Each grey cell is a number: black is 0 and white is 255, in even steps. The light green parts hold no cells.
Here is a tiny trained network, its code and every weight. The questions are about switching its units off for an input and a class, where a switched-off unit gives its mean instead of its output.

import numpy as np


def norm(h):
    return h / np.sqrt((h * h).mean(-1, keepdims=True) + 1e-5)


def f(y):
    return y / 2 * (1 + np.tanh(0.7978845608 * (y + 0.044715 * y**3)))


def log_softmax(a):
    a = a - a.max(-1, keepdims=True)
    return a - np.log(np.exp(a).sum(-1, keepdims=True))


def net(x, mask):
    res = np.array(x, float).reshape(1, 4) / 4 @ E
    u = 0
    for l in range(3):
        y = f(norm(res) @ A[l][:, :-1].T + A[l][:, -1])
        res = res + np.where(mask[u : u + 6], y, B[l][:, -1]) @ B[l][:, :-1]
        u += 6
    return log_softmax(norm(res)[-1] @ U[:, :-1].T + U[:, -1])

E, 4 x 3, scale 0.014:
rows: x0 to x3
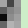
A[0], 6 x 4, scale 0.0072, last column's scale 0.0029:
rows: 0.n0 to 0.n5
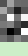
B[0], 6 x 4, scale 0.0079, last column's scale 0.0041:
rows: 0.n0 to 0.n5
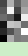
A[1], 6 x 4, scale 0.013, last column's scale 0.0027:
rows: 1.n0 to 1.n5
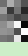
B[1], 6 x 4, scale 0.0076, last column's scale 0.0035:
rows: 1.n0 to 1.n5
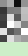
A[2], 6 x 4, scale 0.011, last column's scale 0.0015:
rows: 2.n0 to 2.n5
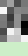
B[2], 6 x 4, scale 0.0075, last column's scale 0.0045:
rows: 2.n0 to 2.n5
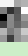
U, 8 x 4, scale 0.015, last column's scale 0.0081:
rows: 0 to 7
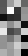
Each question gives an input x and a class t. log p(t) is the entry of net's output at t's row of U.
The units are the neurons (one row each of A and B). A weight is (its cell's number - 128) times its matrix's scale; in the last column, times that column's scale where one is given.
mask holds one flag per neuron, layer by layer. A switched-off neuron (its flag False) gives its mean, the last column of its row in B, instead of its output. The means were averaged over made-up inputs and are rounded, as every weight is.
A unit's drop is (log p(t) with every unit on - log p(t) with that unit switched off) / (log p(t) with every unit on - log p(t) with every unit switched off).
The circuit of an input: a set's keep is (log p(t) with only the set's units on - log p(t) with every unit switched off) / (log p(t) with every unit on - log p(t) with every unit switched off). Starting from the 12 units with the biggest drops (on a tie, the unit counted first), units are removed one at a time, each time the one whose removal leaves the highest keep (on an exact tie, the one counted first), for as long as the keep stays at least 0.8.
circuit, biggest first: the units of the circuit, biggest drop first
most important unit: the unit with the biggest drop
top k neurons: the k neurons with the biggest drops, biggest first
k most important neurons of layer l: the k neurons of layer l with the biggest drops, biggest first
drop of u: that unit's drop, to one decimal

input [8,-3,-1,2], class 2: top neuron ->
(2.n2)
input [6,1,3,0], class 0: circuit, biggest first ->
(0.n2; 1.n5)
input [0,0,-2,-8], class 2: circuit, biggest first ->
(0.n4; 1.n1)
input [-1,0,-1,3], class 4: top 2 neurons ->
(1.n4; 0.n4)
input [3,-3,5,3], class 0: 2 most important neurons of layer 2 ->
(2.n1; 2.n4)
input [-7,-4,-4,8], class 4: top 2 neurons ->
(1.n4; 0.n4)
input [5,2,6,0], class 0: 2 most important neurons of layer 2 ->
(2.n1; 2.n4)
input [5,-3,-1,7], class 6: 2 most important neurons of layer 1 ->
(1.n3; 1.n5)
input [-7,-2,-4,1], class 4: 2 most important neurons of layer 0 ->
(0.n4; 0.n5)
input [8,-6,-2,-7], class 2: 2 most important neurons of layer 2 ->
(2.n2; 2.n0)
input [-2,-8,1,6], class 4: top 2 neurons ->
(1.n4; 0.n4)
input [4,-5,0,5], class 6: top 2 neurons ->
(0.n2; 1.n3)
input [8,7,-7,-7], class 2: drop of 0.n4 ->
0.2
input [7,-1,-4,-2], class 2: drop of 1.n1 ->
0.3
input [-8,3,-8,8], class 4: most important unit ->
1.n4
